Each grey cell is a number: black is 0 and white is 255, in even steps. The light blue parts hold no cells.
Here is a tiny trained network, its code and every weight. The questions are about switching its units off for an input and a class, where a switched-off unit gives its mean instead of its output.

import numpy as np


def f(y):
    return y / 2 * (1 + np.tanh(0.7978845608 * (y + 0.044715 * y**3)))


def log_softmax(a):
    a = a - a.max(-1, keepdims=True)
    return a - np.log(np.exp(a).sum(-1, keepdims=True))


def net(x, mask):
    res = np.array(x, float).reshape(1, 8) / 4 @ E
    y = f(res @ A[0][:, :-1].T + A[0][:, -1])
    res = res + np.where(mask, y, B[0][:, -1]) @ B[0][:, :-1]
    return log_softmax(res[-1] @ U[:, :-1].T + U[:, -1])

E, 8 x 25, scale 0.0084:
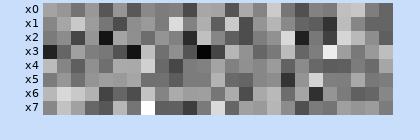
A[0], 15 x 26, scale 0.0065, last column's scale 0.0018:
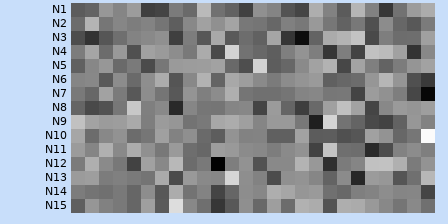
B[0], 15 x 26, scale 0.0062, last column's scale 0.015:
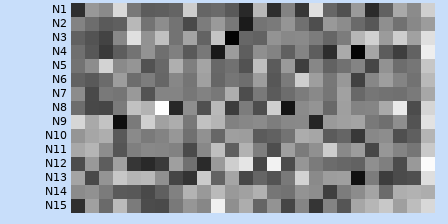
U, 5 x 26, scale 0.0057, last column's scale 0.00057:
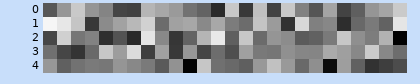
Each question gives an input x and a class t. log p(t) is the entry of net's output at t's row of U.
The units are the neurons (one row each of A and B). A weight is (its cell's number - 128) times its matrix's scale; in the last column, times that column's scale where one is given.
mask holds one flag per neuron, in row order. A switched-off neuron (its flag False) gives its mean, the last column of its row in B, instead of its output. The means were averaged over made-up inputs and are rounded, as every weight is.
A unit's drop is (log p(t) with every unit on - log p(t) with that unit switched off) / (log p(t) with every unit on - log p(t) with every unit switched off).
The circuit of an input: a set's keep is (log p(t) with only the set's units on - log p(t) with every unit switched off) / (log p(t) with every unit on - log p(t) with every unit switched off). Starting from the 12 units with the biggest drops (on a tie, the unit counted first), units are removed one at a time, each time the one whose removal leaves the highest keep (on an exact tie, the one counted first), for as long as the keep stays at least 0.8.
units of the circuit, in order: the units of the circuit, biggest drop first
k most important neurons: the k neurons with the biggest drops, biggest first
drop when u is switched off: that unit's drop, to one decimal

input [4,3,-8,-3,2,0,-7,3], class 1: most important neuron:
N9
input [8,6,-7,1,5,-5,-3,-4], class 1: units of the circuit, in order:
N3, N4
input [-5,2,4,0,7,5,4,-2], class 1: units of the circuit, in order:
N4, N9
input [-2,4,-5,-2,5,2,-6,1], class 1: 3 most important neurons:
N9, N11, N1
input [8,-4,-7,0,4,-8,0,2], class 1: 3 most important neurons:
N12, N4, N11
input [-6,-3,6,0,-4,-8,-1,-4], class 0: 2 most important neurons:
N1, N5
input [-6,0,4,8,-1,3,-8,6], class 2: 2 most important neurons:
N12, N15
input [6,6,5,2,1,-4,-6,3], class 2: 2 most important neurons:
N12, N15
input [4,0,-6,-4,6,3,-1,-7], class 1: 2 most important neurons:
N9, N11
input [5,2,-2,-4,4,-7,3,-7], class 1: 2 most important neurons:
N4, N9
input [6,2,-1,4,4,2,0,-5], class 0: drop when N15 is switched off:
0.2
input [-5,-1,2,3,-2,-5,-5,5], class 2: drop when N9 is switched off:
0.1
